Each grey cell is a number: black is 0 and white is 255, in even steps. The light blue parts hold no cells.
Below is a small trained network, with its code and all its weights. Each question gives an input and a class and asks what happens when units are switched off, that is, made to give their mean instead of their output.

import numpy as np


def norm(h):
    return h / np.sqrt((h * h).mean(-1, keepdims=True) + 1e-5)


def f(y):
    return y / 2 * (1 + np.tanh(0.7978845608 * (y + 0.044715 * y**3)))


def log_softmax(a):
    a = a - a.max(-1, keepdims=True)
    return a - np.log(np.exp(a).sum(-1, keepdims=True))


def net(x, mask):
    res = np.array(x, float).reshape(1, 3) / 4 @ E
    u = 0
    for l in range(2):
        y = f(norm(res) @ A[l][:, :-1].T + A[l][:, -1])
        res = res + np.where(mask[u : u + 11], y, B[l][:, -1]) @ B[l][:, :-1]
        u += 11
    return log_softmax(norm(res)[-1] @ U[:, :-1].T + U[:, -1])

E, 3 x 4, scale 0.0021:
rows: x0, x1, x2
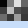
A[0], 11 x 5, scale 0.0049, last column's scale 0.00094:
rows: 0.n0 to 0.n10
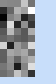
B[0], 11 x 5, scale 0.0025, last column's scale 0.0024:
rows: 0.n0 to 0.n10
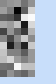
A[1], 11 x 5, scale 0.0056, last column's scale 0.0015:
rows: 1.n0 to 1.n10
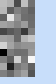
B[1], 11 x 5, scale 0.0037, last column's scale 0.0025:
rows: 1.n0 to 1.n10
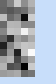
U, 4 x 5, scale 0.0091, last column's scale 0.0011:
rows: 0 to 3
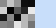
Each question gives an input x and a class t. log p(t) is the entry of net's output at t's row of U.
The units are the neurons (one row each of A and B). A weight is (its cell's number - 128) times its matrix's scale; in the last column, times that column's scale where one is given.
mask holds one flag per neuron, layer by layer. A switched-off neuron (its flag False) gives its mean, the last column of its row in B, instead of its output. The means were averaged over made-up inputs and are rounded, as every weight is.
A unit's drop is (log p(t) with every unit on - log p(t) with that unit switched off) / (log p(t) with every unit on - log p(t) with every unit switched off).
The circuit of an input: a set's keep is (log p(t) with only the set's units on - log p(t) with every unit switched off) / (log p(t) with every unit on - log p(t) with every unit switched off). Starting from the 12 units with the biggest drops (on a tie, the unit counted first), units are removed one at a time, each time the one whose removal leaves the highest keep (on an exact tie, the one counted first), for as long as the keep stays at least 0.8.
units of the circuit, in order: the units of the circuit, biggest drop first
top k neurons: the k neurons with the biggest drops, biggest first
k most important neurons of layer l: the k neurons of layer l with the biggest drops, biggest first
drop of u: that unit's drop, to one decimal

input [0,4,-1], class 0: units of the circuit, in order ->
[0.n3]
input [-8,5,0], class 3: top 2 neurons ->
[0.n9 1.n6]
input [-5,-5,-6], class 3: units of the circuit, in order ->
[1.n6 1.n0 1.n7]
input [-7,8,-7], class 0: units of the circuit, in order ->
[0.n3 0.n2 1.n7]
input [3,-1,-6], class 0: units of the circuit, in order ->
[1.n2 0.n2]
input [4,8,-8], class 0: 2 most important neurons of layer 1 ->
[1.n2 1.n6]
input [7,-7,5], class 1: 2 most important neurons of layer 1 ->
[1.n9 1.n6]
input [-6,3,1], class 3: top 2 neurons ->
[1.n6 0.n9]
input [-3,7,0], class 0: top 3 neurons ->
[0.n3 1.n2 1.n9]
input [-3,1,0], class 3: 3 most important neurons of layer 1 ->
[1.n6 1.n7 1.n2]
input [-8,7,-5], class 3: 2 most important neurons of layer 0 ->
[0.n9 0.n1]
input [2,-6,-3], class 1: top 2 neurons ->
[0.n6 1.n9]
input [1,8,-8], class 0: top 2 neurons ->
[0.n3 1.n2]
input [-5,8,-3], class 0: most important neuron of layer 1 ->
[1.n2]
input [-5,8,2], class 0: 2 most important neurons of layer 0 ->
[0.n3 0.n9]
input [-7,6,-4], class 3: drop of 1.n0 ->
0.2
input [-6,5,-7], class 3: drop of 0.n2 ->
-0.1
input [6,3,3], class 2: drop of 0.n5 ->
0.0
